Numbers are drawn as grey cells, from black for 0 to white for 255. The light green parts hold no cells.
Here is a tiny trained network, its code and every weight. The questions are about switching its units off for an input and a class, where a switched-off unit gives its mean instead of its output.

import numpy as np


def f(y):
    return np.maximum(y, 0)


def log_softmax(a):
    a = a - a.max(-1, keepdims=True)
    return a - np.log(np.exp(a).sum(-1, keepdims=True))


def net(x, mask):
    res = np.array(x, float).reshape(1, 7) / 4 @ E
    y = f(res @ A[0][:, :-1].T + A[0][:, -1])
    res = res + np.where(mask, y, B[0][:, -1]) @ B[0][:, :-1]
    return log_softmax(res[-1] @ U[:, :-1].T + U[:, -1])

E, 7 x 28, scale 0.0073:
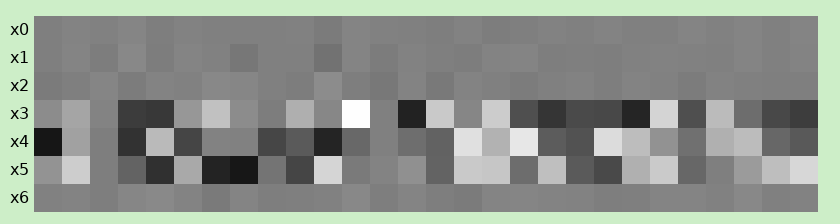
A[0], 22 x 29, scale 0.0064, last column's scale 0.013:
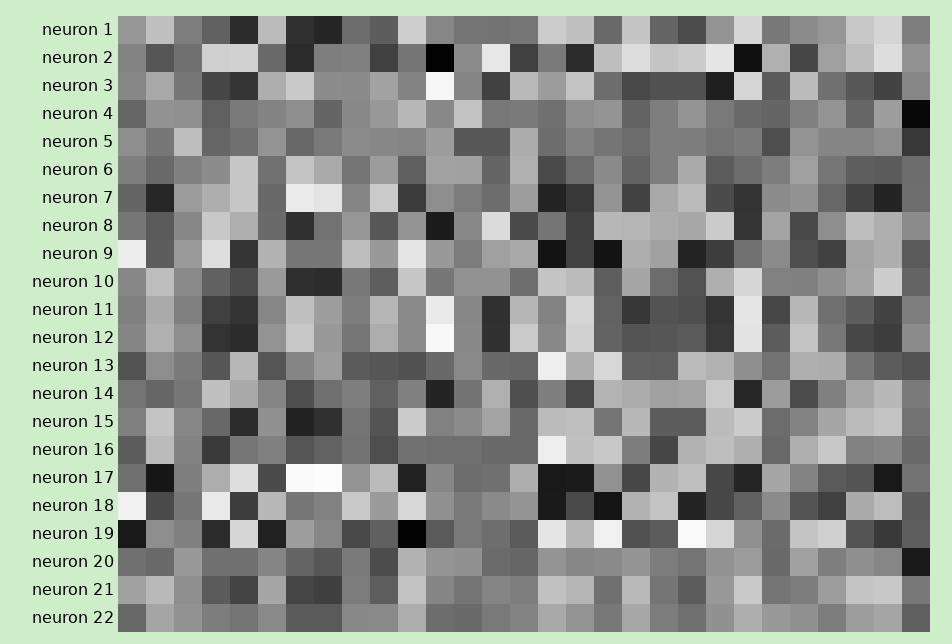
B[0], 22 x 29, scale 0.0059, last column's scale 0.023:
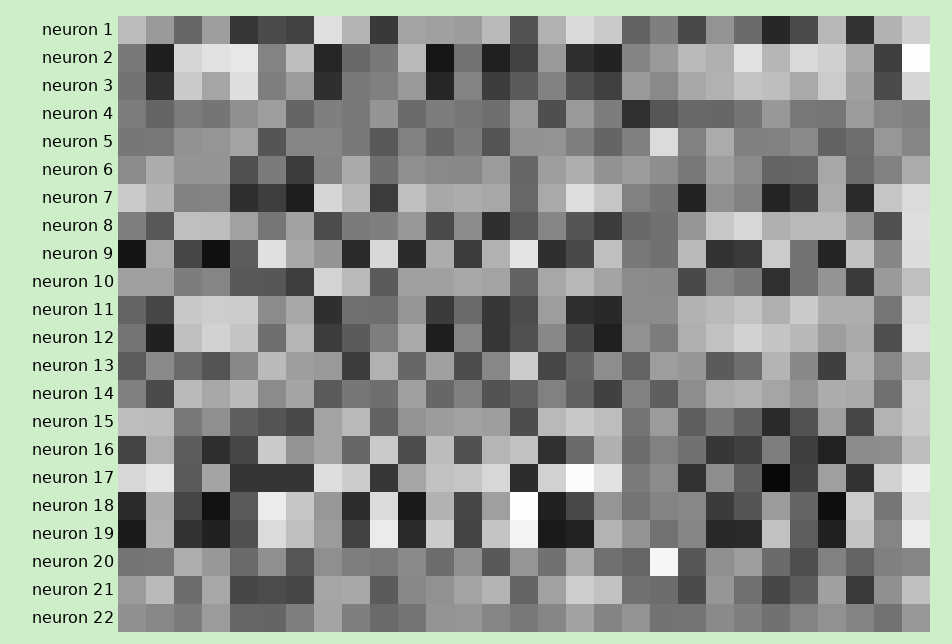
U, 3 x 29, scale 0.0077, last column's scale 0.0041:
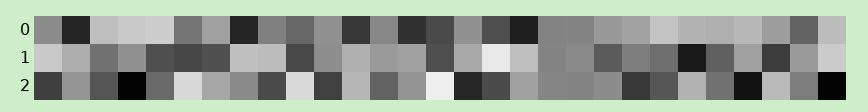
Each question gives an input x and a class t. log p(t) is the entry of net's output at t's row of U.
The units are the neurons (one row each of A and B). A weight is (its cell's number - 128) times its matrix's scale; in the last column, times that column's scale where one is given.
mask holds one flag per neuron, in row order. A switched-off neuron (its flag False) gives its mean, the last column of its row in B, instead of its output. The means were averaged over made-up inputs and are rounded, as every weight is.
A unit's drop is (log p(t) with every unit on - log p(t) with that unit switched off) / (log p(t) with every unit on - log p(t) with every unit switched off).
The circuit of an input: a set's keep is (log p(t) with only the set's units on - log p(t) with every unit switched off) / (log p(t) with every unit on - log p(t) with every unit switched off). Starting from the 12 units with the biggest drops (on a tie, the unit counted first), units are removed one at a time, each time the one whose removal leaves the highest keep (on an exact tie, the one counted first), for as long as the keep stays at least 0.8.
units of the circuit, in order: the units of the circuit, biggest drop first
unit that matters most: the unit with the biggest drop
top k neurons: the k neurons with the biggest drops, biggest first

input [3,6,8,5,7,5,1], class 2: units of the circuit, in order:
(neuron 19)
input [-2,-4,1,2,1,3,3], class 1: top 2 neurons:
(neuron 2; neuron 8)
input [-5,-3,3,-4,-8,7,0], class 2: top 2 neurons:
(neuron 18; neuron 9)
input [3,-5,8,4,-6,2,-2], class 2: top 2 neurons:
(neuron 9; neuron 18)
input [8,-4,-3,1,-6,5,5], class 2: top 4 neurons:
(neuron 9; neuron 18; neuron 17; neuron 7)
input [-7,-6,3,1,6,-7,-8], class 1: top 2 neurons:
(neuron 17; neuron 7)
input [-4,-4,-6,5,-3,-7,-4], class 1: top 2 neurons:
(neuron 17; neuron 7)
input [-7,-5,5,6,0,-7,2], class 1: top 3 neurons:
(neuron 17; neuron 7; neuron 2)
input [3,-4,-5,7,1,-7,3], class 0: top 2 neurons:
(neuron 12; neuron 11)
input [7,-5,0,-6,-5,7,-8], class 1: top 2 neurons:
(neuron 1; neuron 15)
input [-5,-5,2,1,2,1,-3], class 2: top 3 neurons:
(neuron 2; neuron 17; neuron 8)
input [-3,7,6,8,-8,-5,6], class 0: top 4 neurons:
(neuron 12; neuron 11; neuron 3; neuron 19)
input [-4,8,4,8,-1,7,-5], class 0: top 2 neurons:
(neuron 12; neuron 11)
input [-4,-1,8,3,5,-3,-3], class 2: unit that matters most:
neuron 19
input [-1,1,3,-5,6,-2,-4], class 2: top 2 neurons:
(neuron 19; neuron 12)
